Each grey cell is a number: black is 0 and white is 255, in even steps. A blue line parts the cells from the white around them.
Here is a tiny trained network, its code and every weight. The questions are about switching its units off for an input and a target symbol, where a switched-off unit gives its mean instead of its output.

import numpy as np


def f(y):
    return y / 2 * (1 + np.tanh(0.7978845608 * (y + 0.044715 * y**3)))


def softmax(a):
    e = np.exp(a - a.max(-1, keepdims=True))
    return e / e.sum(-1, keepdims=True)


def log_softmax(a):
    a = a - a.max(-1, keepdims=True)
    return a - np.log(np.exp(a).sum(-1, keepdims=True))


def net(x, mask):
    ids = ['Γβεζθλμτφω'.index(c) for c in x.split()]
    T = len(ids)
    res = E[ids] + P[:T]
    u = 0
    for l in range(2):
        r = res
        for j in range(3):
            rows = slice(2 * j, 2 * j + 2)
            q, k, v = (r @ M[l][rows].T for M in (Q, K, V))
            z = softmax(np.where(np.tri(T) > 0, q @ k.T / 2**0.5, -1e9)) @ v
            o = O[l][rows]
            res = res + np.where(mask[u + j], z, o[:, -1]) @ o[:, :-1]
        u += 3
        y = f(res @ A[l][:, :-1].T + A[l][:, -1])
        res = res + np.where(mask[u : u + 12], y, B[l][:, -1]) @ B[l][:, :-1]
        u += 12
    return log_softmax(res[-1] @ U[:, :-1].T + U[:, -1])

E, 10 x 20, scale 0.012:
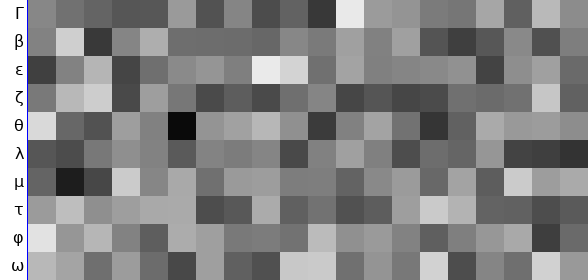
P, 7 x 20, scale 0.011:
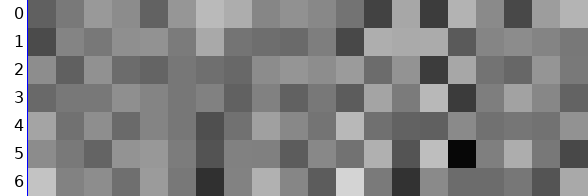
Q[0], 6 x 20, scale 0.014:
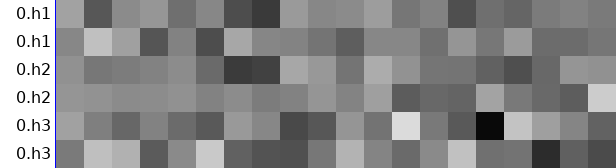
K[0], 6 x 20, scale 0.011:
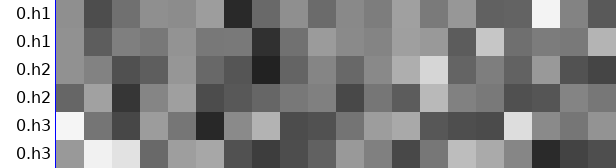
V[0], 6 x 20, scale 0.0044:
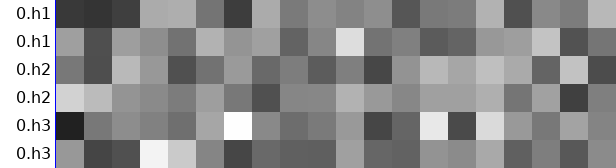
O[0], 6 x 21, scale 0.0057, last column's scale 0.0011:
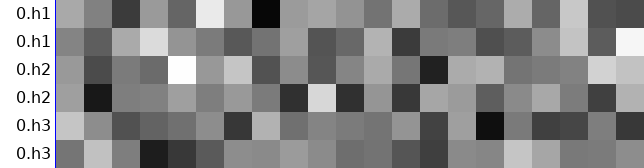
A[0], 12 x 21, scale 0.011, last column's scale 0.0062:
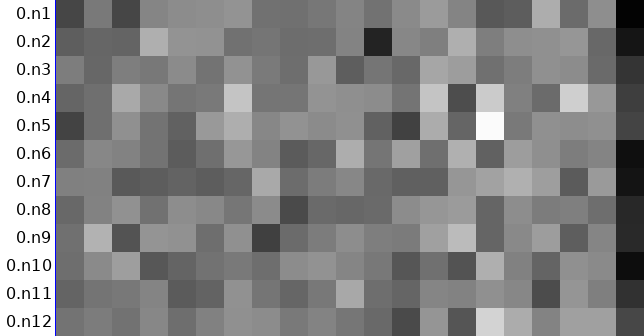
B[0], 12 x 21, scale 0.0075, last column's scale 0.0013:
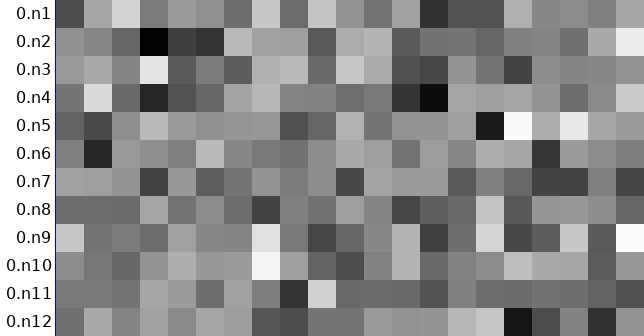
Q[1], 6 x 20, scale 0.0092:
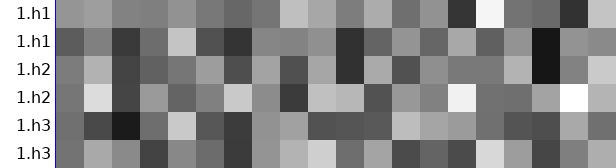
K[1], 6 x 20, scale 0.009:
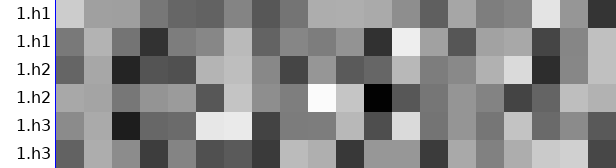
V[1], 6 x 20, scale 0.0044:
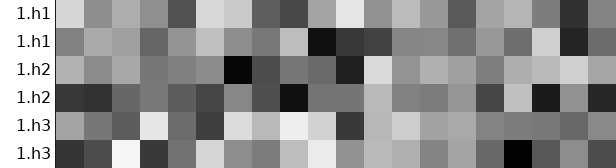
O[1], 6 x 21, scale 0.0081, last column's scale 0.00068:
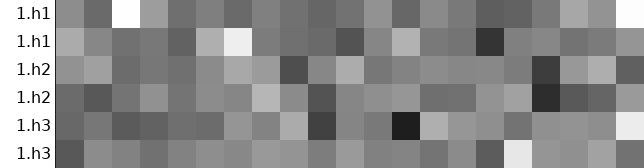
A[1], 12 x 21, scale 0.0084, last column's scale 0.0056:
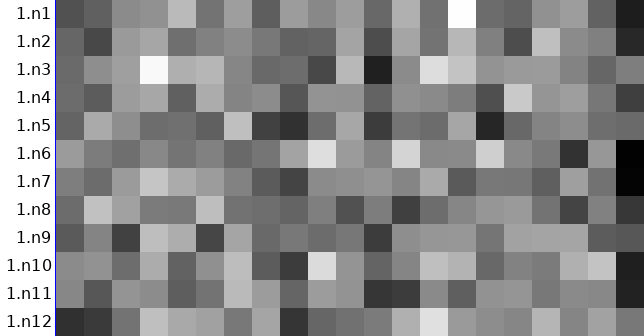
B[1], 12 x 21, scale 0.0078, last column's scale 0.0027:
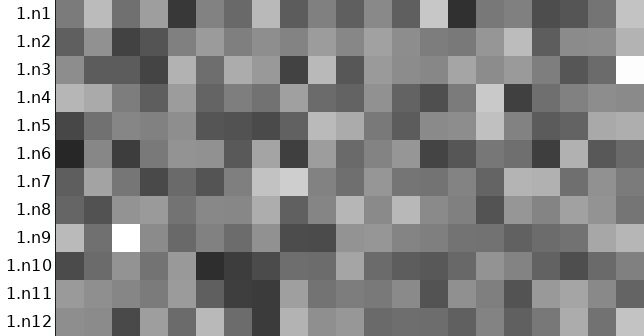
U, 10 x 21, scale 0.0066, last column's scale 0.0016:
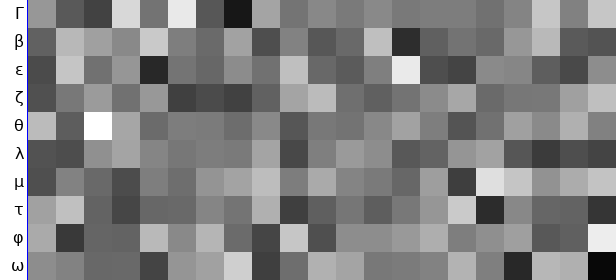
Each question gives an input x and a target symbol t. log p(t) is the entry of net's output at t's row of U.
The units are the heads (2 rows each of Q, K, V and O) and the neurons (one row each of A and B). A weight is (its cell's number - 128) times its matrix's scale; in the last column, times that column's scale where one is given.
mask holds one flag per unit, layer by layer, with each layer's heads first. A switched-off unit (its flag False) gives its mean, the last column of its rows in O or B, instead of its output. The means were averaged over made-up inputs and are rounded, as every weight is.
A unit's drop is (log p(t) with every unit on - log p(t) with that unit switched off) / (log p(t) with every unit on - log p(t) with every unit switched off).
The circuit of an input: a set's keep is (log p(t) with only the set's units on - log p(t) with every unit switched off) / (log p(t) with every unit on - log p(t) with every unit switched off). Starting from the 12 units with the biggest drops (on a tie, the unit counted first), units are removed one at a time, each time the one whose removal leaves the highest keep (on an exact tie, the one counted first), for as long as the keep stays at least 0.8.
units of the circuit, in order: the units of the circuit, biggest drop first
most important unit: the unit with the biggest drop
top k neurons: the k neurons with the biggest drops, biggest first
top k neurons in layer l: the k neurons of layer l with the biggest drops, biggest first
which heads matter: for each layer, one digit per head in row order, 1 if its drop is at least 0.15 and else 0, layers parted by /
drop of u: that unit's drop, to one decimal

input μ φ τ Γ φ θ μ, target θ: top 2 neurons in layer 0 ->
0.n3, 0.n8
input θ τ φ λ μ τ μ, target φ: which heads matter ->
111 / 100
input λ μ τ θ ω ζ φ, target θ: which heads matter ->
000 / 100
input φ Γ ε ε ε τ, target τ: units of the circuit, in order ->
0.n9, 0.n2
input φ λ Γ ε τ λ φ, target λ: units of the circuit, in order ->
1.h2
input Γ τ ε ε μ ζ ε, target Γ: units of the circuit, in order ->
0.h1, 0.h3
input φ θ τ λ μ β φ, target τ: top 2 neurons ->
0.n3, 0.n5
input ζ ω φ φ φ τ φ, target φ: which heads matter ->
010 / 100
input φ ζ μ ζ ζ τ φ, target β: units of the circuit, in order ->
1.h3, 1.n6
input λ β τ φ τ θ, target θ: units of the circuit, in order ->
1.n9, 0.h3
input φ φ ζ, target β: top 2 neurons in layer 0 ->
0.n10, 0.n4
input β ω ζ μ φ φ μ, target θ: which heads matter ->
101 / 100
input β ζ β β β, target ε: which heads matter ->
010 / 000
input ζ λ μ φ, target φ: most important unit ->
1.n3
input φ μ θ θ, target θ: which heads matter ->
000 / 000
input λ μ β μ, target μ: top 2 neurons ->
0.n2, 0.n1
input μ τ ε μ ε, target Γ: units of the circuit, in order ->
0.h3, 0.h1
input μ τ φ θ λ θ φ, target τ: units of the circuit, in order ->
1.h3, 0.h2, 0.n3, 1.h1
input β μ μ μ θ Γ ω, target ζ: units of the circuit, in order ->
0.h3, 1.h2, 1.n10
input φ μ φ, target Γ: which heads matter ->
111 / 000
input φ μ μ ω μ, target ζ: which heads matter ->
001 / 100
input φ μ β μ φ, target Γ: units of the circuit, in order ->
0.h1
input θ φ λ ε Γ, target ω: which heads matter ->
000 / 010
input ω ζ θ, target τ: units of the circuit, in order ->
0.n4, 0.h3, 1.h3
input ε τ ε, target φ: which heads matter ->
011 / 100
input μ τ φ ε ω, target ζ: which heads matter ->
001 / 000
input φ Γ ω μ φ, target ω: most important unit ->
1.h2
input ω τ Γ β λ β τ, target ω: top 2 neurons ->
1.n8, 1.n6
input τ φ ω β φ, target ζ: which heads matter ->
100 / 100
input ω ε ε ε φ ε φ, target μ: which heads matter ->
010 / 001
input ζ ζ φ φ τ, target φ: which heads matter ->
001 / 000
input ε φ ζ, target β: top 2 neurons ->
0.n4, 0.n10
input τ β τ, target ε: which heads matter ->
011 / 000
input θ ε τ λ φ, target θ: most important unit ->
1.h1
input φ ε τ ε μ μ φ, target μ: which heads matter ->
111 / 001
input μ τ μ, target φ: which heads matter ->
011 / 100
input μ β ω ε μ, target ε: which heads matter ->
011 / 000
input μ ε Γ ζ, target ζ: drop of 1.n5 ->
0.7
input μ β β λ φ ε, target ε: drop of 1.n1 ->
0.4
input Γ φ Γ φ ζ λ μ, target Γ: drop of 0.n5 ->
0.3
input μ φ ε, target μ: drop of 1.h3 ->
0.5
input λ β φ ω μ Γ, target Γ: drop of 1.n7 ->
0.0
